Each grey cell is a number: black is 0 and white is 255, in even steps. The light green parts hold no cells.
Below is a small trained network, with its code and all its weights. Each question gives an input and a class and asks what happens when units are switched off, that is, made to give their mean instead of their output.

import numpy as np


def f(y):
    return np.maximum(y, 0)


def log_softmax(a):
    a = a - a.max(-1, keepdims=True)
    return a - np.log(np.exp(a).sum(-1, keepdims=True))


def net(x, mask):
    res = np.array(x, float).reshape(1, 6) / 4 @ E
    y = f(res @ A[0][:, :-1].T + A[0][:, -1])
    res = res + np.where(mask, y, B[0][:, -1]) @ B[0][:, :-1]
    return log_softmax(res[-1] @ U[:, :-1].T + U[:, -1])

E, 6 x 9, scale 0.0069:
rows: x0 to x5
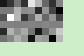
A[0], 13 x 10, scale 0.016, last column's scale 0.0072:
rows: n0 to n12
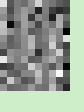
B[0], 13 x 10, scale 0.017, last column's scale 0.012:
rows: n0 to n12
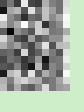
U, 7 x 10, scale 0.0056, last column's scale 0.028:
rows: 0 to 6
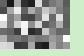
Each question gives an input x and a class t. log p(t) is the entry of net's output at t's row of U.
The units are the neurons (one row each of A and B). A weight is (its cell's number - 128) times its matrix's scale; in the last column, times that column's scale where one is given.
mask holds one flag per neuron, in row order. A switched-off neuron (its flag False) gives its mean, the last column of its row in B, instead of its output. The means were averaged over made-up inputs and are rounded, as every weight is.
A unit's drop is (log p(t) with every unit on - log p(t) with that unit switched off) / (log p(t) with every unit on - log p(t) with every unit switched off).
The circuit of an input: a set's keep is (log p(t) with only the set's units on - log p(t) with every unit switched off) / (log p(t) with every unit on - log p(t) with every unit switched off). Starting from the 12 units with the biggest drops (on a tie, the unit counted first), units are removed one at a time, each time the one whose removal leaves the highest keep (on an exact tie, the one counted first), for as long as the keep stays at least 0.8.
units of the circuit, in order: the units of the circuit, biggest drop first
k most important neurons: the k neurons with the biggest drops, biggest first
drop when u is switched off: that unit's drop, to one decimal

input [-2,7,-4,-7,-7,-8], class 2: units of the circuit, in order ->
n6
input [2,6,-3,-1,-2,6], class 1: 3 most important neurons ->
n1, n5, n6
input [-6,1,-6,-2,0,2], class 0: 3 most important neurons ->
n8, n4, n11
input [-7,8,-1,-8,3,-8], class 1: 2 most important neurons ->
n1, n2
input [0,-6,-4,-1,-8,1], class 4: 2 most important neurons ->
n0, n1
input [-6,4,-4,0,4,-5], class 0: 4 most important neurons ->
n8, n4, n2, n10
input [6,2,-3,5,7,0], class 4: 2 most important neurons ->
n7, n8
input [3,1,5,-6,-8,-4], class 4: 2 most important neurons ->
n0, n3
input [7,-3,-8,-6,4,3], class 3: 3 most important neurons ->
n3, n8, n4
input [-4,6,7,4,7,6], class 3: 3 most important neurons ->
n11, n10, n0
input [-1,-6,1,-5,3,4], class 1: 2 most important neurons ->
n10, n5
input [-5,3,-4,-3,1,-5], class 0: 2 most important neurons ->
n8, n2
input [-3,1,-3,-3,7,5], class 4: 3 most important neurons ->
n7, n5, n6
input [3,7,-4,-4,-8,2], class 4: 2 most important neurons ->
n0, n10
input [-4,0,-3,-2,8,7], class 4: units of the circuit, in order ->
n7
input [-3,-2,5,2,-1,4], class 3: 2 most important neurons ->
n11, n5
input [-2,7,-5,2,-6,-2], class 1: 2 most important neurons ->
n1, n7
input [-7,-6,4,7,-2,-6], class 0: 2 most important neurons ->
n8, n4
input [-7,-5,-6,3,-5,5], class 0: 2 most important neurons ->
n8, n4
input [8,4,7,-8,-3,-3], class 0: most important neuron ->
n9
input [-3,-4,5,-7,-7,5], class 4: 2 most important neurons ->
n0, n3
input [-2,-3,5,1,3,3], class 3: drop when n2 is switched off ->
0.2
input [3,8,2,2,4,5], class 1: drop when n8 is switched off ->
0.0
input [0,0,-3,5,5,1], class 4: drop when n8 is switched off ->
0.1
